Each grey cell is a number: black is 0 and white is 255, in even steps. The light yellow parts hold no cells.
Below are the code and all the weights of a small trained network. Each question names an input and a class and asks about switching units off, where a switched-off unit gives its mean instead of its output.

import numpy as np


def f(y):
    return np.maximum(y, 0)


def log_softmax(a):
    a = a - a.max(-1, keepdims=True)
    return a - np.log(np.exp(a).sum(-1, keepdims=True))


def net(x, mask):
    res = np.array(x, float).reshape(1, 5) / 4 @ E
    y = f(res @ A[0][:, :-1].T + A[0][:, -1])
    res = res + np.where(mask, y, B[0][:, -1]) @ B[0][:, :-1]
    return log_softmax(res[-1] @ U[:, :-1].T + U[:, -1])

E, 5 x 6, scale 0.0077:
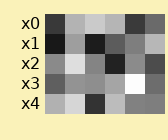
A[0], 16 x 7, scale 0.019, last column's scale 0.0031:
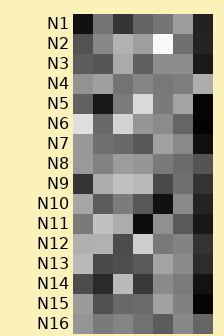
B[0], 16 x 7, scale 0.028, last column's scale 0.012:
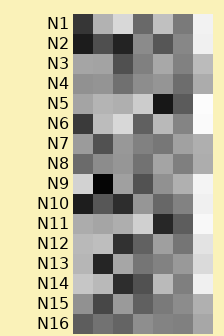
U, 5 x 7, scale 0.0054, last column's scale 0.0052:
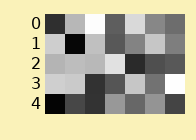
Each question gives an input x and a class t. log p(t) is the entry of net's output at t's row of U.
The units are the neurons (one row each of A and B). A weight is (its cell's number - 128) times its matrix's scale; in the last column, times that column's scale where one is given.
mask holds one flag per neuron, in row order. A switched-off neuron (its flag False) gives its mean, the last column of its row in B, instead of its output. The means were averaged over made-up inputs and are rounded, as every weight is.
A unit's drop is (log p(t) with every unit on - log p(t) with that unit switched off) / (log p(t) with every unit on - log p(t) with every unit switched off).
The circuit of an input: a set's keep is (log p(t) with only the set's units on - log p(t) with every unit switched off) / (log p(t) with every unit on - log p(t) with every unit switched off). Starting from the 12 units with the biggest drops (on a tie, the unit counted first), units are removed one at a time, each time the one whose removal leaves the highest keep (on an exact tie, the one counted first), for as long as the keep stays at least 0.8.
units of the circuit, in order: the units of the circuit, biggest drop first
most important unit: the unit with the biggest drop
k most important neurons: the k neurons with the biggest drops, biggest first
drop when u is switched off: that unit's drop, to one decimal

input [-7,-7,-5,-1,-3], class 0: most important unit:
N6
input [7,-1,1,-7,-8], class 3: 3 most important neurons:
[N14 N3 N13]
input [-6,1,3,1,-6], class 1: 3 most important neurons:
[N13 N12 N7]
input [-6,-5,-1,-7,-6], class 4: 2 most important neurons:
[N10 N9]
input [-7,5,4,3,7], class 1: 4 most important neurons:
[N13 N14 N7 N6]
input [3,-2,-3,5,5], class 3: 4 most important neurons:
[N12 N10 N11 N16]
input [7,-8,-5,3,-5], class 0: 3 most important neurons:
[N6 N13 N8]
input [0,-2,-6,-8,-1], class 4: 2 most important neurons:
[N10 N11]
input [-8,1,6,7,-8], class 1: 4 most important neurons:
[N13 N7 N15 N12]
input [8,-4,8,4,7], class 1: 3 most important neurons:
[N9 N5 N14]
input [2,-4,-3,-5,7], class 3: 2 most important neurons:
[N12 N2]
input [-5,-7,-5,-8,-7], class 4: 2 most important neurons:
[N10 N1]
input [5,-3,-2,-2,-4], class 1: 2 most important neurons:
[N9 N12]
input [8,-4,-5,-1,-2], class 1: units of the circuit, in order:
[N9]
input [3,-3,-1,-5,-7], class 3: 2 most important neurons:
[N14 N2]
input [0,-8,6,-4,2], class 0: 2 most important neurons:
[N6 N5]
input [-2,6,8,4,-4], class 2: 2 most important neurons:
[N11 N6]
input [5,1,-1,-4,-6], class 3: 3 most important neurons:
[N14 N13 N3]
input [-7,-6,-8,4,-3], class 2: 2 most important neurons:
[N5 N9]
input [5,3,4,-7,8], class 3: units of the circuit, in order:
[N12]
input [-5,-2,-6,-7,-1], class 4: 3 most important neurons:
[N10 N11 N9]
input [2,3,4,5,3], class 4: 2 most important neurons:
[N5 N2]
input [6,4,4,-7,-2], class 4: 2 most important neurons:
[N10 N13]
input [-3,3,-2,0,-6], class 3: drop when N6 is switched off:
0.1
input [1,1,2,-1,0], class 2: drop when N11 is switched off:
-0.1
